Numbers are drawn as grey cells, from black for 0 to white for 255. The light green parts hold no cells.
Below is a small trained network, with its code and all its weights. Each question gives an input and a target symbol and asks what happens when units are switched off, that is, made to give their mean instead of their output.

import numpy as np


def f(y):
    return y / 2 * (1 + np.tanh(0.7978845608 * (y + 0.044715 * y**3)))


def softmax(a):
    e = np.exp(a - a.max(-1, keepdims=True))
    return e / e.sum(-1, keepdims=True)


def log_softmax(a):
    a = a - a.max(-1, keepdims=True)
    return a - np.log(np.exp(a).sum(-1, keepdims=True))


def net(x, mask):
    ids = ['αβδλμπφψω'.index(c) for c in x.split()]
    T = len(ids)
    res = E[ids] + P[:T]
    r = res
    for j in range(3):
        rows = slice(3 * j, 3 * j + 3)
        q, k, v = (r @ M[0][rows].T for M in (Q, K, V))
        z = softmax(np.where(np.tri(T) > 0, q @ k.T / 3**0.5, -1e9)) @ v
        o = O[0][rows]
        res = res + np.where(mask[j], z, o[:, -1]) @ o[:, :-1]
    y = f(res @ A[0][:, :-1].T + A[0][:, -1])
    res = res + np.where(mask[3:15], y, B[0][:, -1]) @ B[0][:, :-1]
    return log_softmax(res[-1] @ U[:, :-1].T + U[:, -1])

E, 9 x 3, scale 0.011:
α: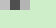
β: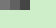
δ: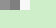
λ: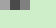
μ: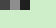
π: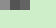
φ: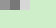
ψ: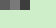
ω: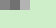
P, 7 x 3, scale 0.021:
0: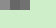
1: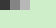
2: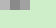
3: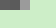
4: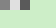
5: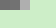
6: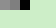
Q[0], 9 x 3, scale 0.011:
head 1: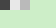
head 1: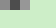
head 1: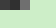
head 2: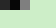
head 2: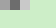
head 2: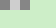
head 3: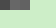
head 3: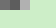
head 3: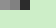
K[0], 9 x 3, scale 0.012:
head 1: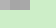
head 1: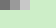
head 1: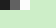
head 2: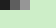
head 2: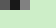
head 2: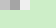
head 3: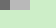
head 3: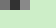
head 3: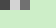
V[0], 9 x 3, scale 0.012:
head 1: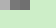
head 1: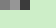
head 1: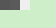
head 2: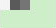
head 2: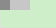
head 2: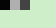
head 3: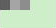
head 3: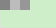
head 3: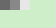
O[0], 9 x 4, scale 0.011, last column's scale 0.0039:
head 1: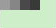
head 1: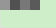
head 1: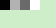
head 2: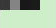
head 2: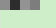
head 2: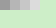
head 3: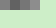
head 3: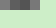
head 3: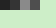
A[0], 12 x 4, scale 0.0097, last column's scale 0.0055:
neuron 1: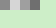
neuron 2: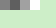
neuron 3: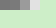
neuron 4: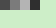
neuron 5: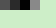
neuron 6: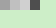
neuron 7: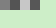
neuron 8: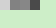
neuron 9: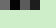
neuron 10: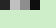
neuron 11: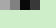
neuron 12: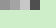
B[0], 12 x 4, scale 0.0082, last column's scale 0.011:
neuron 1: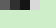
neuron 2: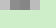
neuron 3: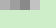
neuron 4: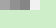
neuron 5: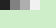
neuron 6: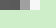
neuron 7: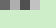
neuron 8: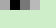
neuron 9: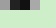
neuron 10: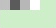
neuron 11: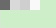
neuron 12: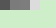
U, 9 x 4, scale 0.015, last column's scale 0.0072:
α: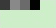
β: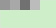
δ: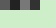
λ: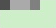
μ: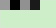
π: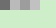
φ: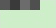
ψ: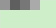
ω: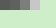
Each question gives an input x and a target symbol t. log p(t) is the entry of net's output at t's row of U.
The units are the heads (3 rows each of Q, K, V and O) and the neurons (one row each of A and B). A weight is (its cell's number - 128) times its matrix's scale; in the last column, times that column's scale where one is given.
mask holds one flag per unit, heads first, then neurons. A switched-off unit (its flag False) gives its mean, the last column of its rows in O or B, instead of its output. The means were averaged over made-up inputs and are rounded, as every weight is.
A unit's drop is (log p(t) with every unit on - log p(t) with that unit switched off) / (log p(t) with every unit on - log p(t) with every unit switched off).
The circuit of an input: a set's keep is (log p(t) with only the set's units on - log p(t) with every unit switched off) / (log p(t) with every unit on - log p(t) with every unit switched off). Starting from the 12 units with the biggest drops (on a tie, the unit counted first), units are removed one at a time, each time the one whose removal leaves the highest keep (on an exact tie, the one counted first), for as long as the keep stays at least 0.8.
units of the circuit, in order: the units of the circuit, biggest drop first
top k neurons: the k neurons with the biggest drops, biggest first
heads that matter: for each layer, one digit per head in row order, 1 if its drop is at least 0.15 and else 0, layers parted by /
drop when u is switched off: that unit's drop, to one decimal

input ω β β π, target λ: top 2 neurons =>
neuron 8; neuron 9
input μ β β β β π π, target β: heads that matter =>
011
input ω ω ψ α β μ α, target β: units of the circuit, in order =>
head 3; neuron 6
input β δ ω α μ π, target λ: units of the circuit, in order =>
head 1
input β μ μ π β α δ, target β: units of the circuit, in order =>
neuron 6; head 3
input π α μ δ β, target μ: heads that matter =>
100
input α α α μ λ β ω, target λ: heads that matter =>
010
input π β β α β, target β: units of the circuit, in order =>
head 1; head 3
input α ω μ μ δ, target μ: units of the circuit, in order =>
head 1; head 2
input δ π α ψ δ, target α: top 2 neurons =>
neuron 5; neuron 11
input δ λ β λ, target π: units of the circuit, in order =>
neuron 1; neuron 8
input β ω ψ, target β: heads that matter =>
110
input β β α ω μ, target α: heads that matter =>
010
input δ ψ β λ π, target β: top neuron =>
neuron 11
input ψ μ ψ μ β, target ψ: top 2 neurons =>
neuron 8; neuron 11
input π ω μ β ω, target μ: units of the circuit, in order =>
head 1; neuron 8
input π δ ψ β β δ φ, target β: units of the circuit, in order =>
neuron 6; head 3
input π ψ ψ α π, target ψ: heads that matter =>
110
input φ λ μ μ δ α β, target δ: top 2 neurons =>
neuron 9; neuron 5
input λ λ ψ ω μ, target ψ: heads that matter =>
100
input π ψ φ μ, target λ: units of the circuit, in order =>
head 2
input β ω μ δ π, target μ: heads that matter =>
100
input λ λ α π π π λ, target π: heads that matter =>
000
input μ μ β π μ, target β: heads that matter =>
111
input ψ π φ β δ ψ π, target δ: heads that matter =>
011
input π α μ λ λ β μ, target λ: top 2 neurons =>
neuron 11; neuron 5
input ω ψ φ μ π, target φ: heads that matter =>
110
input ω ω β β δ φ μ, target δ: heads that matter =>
011
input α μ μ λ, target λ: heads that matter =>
111
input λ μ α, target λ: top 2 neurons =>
neuron 1; neuron 5
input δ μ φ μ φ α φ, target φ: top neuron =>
neuron 9
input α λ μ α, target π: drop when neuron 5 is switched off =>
0.2
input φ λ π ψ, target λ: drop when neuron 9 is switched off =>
0.2
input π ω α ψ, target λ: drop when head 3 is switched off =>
0.1
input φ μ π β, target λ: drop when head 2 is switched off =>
0.5
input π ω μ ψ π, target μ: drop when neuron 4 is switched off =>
0.0
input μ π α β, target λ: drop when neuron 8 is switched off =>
0.2
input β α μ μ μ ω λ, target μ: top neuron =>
neuron 8
